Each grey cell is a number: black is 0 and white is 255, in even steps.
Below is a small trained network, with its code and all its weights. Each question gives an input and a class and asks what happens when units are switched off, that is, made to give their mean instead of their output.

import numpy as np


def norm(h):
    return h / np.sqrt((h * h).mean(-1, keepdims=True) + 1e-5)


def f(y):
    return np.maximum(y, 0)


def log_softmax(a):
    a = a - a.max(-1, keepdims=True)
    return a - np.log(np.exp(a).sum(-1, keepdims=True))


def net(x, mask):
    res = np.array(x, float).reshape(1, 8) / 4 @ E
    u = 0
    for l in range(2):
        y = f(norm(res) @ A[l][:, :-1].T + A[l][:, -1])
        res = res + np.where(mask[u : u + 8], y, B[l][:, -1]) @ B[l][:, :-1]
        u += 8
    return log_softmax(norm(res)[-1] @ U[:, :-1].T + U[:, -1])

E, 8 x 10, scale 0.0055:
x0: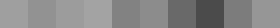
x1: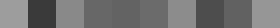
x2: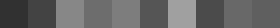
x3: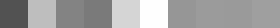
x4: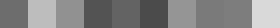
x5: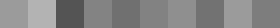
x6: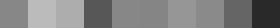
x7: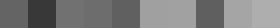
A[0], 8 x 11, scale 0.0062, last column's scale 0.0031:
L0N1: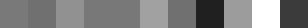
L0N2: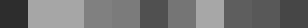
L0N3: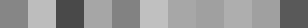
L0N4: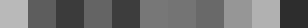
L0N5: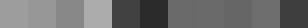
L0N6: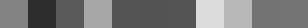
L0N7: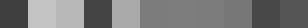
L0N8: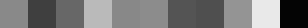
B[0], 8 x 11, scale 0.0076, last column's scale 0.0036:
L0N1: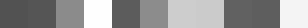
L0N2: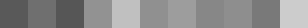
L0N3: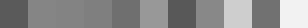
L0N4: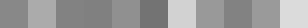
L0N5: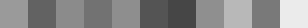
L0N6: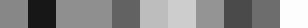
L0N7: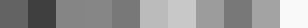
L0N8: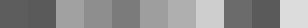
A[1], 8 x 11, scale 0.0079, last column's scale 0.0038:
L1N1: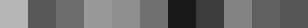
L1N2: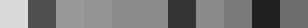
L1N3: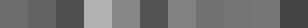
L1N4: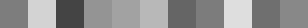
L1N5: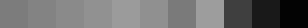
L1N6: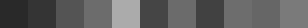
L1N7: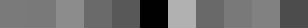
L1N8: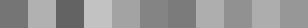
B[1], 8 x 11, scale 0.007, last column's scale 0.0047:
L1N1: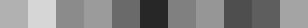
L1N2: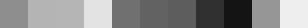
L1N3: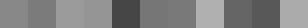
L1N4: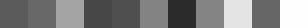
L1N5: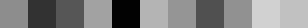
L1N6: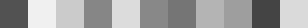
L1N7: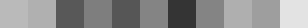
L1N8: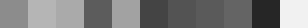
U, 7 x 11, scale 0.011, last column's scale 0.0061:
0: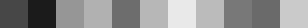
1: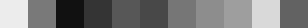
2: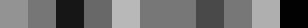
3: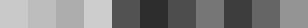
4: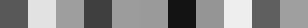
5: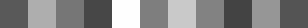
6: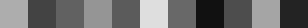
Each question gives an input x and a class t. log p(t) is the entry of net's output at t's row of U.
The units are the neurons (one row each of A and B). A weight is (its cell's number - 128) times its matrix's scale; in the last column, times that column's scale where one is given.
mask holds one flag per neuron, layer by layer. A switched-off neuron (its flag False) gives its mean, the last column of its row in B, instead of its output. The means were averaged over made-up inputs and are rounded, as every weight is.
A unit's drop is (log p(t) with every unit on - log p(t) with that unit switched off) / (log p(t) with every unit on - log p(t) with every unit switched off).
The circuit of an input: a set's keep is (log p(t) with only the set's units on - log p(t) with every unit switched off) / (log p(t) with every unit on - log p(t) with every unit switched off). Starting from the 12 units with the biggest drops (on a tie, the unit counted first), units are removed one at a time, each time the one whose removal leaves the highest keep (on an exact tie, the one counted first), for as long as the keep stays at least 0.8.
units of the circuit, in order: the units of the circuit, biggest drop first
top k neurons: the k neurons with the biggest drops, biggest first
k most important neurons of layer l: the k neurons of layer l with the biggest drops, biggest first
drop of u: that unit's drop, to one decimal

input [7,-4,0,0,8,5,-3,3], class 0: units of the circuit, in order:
(L0N1)
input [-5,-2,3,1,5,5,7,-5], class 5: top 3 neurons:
(L0N7; L0N6; L0N1)
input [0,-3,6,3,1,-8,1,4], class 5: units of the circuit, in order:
(L1N6; L0N6; L1N4)
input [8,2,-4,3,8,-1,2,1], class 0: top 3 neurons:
(L0N1; L1N2; L1N7)
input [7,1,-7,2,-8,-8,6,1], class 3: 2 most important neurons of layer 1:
(L1N2; L1N1)
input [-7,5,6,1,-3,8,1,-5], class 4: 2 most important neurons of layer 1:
(L1N6; L1N2)
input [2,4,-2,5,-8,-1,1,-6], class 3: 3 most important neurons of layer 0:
(L0N6; L0N8; L0N1)
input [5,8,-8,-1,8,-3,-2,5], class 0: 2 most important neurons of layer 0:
(L0N1; L0N8)
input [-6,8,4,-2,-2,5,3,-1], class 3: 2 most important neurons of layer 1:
(L1N4; L1N2)
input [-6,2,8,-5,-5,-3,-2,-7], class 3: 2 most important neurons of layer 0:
(L0N7; L0N1)
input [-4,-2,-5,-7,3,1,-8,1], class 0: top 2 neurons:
(L0N6; L0N8)
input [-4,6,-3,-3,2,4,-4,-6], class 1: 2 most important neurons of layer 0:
(L0N4; L0N1)
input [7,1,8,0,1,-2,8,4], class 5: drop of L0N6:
0.3
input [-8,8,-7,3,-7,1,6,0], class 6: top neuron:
(L1N5)
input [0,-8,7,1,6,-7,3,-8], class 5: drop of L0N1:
0.3
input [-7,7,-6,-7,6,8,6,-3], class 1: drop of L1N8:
0.1
